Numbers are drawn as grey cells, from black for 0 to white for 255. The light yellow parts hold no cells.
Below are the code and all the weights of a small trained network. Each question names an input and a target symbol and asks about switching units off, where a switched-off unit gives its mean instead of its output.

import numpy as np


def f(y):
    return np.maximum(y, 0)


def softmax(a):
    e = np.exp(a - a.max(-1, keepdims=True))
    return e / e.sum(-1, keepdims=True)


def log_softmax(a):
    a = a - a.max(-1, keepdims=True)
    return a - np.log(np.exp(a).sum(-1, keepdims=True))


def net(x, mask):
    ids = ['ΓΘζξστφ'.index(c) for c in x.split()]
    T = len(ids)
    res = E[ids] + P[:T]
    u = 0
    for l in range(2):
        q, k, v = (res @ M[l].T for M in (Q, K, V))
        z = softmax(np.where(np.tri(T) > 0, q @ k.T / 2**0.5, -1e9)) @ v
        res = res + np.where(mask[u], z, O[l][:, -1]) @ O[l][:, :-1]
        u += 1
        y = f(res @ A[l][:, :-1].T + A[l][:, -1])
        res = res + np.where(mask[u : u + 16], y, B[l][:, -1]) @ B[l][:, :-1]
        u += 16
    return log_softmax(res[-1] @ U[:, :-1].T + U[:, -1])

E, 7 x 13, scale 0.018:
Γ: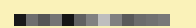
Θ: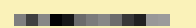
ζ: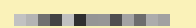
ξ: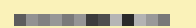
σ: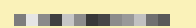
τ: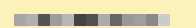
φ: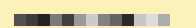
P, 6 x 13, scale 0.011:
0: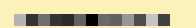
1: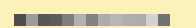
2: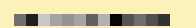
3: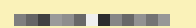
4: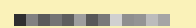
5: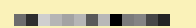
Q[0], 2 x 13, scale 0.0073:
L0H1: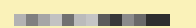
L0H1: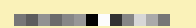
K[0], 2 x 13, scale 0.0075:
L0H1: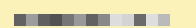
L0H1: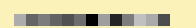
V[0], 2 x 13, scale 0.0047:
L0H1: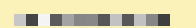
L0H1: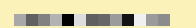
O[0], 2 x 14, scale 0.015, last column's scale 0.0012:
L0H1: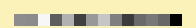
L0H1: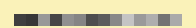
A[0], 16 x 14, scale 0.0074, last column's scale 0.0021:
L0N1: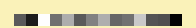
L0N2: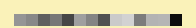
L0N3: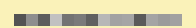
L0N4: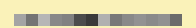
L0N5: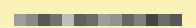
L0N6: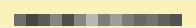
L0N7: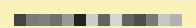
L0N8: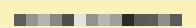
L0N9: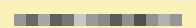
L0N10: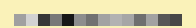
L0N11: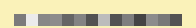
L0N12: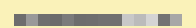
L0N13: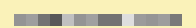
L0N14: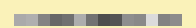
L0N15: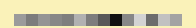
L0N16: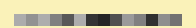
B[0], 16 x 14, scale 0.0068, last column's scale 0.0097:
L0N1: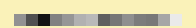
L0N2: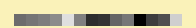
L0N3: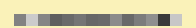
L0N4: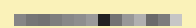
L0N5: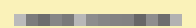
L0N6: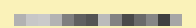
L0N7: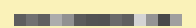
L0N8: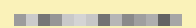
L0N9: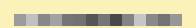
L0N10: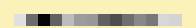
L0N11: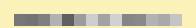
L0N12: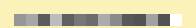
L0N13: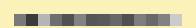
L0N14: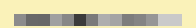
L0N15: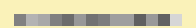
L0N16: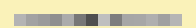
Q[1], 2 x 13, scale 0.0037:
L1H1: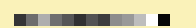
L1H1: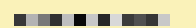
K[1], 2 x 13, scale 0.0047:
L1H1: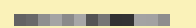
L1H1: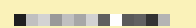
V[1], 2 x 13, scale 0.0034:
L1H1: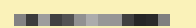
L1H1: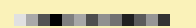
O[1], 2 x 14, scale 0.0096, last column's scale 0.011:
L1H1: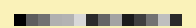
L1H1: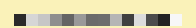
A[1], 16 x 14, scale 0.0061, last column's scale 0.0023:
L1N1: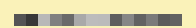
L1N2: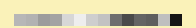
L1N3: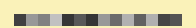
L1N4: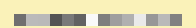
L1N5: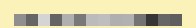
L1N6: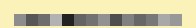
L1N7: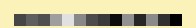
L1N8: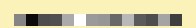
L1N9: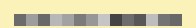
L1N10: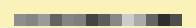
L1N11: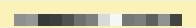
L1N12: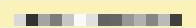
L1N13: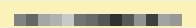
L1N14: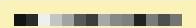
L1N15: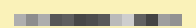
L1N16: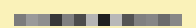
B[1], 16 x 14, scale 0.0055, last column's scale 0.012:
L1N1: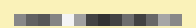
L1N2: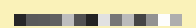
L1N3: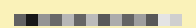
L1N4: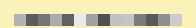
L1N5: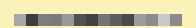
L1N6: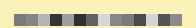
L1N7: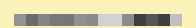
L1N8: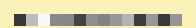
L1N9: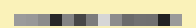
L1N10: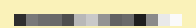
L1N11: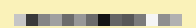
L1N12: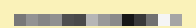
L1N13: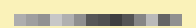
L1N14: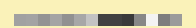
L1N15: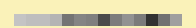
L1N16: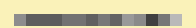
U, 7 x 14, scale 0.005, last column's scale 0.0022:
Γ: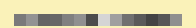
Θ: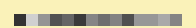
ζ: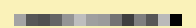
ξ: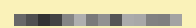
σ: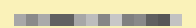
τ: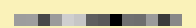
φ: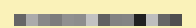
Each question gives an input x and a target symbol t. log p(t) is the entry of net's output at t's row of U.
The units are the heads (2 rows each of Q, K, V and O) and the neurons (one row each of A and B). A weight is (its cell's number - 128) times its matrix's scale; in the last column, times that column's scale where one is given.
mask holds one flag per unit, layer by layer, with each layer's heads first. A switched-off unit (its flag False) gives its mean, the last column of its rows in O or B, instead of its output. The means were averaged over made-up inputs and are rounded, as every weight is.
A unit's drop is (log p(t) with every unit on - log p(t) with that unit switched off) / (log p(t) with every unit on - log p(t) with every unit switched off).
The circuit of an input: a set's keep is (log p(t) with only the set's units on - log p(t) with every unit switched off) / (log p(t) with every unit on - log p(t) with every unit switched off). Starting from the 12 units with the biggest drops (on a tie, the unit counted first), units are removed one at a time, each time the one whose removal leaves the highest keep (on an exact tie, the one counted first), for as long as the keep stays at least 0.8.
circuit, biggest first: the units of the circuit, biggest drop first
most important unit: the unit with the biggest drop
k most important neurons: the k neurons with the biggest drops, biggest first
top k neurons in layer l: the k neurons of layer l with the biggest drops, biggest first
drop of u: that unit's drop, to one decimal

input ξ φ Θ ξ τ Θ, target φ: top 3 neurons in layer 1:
[L1N8; L1N12; L1N7]
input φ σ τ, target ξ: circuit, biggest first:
[L0H1]
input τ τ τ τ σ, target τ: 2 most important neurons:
[L0N10; L0N2]
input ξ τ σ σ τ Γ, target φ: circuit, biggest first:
[L1N8; L0H1; L0N1; L1H1]
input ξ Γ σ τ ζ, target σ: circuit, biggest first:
[L0H1; L1N4; L0N2]
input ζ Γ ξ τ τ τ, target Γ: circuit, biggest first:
[L0H1; L1N2; L1N9]
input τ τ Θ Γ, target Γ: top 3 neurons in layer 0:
[L0N2; L0N10; L0N6]
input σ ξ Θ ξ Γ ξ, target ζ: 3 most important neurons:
[L1N12; L0N1; L0N8]
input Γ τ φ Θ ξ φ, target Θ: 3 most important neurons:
[L0N10; L1N3; L0N6]
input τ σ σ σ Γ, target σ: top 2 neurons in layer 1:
[L1N4; L1N10]
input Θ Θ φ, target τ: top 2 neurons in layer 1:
[L1N1; L1N10]
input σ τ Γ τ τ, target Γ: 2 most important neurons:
[L0N2; L1N7]
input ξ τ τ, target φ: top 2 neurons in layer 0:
[L0N1; L0N4]
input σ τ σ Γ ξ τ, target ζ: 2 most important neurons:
[L1N12; L0N1]
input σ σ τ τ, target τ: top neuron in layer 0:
[L0N11]
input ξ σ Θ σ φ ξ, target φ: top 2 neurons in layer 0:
[L0N1; L0N3]
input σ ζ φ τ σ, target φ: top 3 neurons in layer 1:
[L1N14; L1N10; L1N7]
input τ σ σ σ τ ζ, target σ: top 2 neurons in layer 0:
[L0N10; L0N2]
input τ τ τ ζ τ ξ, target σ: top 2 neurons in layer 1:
[L1N4; L1N2]
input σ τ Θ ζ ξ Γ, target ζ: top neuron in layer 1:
[L1N12]
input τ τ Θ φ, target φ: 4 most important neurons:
[L0N2; L1N14; L1N7; L0N10]
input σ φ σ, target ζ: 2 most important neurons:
[L0N1; L1N12]
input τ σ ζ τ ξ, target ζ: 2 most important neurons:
[L1N2; L0N10]
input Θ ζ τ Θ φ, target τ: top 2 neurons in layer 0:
[L0N10; L0N2]
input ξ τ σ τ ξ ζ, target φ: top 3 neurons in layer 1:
[L1N8; L1N12; L1N7]
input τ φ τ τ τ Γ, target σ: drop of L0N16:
0.1
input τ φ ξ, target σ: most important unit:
L1H1
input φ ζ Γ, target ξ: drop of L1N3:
0.2
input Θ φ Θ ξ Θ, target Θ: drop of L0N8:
-0.1
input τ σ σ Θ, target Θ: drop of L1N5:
0.0
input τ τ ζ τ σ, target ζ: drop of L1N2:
0.3
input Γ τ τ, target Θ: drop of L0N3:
0.1
